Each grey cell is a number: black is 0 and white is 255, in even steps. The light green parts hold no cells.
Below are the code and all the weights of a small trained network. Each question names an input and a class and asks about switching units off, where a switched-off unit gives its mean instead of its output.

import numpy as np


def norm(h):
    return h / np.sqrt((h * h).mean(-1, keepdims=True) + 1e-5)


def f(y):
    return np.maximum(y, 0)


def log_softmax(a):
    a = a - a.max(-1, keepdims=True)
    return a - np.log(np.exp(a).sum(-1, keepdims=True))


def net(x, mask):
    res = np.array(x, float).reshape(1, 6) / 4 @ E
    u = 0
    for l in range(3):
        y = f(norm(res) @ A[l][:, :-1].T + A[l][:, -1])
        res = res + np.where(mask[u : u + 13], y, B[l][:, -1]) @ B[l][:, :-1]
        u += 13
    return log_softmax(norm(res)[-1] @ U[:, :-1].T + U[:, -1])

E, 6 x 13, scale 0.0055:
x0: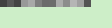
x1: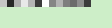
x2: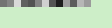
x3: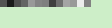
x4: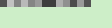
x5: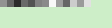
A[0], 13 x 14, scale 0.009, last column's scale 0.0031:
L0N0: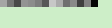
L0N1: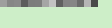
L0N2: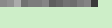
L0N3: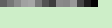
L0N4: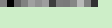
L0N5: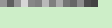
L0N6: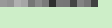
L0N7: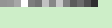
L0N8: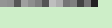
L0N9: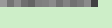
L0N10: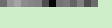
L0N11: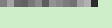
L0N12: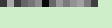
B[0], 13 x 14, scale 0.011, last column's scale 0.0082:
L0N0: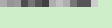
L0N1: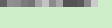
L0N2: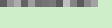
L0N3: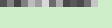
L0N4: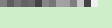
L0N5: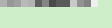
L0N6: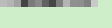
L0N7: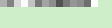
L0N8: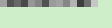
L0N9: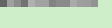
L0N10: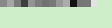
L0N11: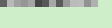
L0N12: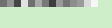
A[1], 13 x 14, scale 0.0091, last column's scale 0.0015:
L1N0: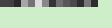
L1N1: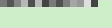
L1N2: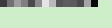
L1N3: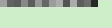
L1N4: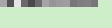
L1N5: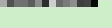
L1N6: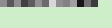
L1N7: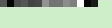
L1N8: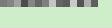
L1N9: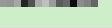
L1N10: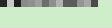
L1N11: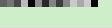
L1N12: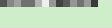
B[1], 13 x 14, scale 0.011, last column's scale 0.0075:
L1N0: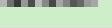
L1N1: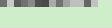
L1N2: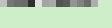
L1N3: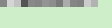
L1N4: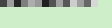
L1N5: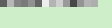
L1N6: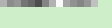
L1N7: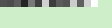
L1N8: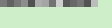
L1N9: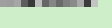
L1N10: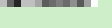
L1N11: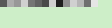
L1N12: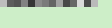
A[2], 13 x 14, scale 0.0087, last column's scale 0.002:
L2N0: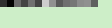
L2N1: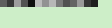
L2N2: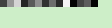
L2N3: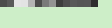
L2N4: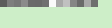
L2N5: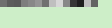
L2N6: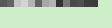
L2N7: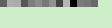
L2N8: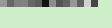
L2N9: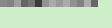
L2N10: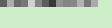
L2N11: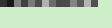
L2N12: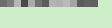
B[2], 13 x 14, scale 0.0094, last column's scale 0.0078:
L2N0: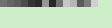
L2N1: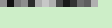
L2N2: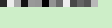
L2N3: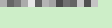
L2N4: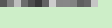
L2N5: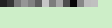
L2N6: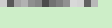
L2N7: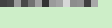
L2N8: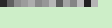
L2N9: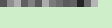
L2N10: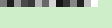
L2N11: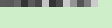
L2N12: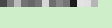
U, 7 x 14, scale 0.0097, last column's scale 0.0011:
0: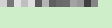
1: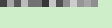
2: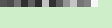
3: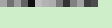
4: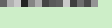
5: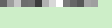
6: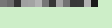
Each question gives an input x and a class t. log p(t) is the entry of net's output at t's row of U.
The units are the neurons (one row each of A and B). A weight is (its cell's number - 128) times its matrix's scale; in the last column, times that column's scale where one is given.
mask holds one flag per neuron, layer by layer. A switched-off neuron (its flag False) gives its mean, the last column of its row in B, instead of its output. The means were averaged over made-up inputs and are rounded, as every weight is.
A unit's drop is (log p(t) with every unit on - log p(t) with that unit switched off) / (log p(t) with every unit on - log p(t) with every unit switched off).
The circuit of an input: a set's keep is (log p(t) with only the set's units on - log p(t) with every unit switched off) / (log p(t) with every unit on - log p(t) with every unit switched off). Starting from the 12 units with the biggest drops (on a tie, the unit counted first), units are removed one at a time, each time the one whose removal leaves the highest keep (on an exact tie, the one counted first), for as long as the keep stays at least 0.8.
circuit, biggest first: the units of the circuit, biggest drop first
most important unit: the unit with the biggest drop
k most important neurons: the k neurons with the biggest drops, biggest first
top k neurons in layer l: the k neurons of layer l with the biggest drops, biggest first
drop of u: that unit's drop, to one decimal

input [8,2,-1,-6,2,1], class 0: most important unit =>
L0N7
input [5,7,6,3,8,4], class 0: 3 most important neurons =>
(L0N7, L0N5, L2N3)
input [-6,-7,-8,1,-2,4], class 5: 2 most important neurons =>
(L0N0, L0N8)
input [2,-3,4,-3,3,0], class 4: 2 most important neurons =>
(L0N10, L0N6)
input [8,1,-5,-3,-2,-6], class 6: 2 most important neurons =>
(L0N3, L1N0)
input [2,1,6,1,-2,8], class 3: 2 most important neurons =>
(L0N1, L1N2)
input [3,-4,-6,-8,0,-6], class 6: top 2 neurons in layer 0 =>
(L0N3, L0N12)
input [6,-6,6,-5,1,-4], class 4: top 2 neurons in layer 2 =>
(L2N2, L2N7)
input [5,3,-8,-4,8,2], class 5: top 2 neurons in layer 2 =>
(L2N5, L2N12)
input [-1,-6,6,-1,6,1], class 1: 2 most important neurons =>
(L0N12, L1N10)
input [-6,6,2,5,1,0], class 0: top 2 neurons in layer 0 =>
(L0N5, L0N7)
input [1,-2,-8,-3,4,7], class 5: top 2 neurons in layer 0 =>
(L0N0, L0N8)
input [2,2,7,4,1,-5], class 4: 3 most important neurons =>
(L0N10, L0N6, L2N2)
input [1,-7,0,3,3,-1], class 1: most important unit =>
L1N11
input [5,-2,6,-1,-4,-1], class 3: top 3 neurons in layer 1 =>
(L1N9, L1N2, L1N12)
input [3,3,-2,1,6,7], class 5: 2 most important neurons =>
(L0N0, L0N8)
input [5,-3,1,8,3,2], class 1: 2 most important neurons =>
(L0N12, L1N11)
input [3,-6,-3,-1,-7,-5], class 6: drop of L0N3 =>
0.3
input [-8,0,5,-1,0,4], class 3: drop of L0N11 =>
0.0
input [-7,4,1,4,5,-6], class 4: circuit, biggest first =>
(L0N10)
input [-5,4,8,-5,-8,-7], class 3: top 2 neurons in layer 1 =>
(L1N12, L1N9)
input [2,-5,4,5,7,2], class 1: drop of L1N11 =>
0.1
